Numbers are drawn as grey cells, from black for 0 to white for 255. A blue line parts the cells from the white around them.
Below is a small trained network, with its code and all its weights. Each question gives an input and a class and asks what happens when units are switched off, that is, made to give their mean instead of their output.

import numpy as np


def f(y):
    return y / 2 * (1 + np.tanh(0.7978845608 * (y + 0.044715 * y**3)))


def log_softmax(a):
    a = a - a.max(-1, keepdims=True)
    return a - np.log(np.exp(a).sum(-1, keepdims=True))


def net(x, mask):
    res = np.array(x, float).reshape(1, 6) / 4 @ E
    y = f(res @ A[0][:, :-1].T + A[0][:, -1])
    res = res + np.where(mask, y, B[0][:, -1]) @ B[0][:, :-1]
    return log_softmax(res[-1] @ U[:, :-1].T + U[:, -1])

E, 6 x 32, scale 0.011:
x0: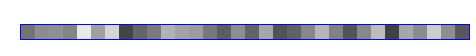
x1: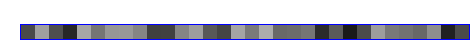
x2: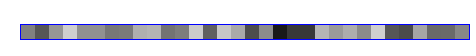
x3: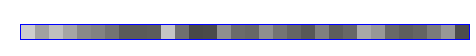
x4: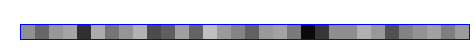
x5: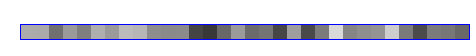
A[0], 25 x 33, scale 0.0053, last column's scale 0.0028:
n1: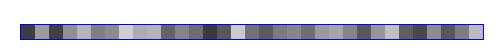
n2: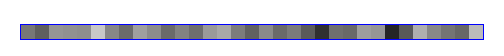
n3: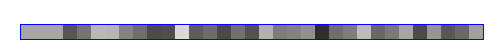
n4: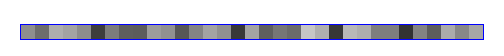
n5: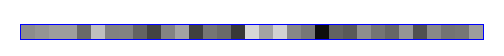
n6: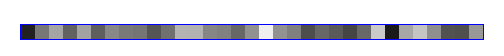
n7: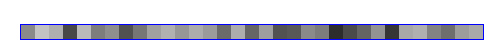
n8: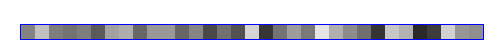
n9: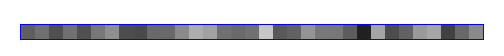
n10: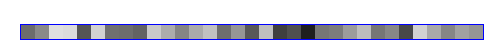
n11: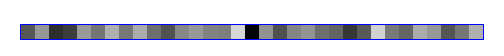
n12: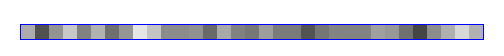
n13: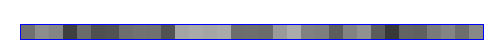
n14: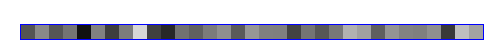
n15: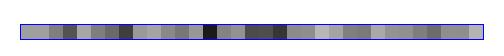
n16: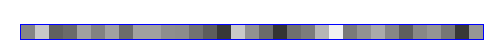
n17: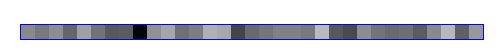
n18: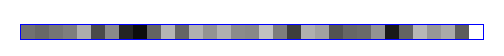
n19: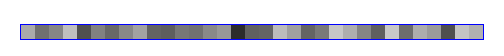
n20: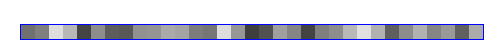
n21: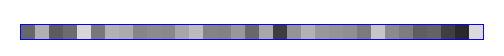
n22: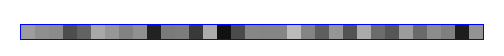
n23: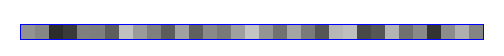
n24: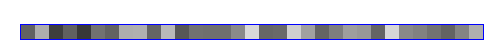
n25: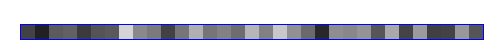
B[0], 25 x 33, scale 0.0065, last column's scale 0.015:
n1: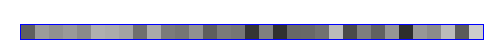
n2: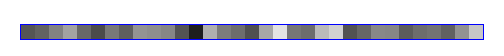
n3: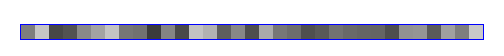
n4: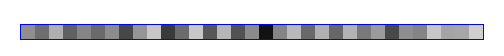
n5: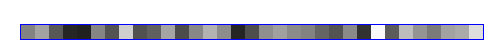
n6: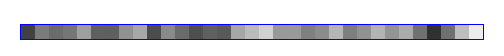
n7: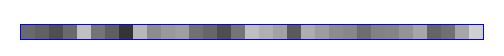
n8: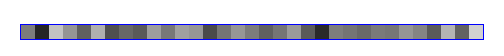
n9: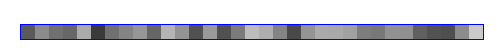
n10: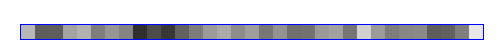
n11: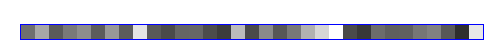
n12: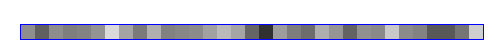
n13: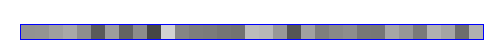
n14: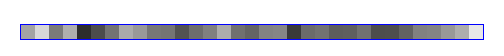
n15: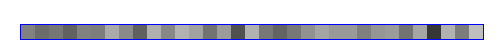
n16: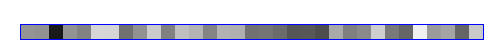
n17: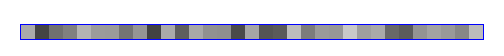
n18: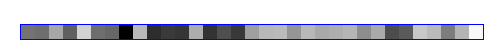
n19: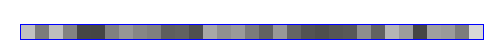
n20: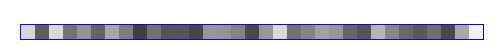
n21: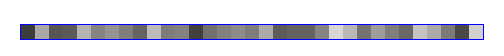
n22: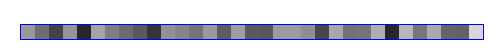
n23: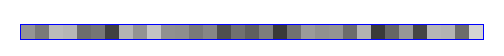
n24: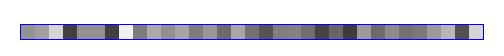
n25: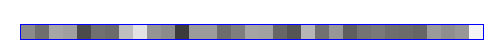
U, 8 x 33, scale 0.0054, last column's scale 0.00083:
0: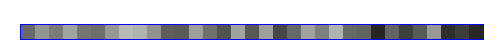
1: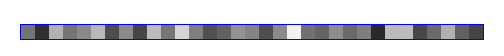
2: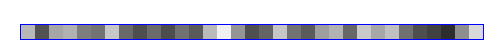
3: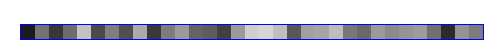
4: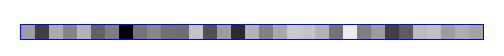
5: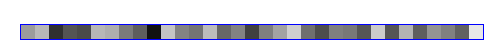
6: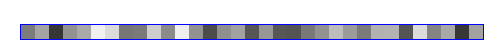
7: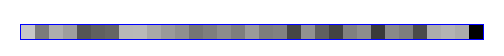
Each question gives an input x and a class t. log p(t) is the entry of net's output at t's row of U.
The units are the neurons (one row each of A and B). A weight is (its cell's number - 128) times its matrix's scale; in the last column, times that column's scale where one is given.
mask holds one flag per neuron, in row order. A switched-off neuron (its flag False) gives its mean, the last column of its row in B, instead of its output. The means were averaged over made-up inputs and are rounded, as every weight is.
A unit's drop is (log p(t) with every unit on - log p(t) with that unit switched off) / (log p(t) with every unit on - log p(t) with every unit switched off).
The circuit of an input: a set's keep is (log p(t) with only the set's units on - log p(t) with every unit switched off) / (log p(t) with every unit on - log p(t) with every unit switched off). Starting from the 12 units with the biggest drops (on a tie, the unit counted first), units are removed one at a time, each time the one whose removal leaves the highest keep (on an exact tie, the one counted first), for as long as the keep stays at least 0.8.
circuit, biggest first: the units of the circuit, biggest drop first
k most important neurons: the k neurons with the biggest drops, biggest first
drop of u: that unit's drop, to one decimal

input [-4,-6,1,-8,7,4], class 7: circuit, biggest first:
(n23)
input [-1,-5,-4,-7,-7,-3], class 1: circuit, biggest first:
(n8 n24)
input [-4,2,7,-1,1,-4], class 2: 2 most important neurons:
(n7 n10)
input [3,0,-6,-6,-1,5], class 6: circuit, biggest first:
(n1 n16)
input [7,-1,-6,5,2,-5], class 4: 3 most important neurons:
(n18 n17 n11)
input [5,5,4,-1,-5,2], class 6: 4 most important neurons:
(n16 n1 n21 n15)
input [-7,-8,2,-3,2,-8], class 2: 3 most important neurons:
(n20 n10 n12)
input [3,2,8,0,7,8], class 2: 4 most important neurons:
(n20 n10 n2 n12)
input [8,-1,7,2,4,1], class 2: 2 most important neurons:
(n10 n20)
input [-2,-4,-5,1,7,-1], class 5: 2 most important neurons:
(n5 n22)
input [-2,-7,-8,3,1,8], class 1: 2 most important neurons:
(n8 n24)
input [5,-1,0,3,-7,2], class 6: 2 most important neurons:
(n16 n21)
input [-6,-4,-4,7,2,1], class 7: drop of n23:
0.0
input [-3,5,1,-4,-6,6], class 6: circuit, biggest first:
(n16)
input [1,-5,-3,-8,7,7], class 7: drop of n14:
0.1
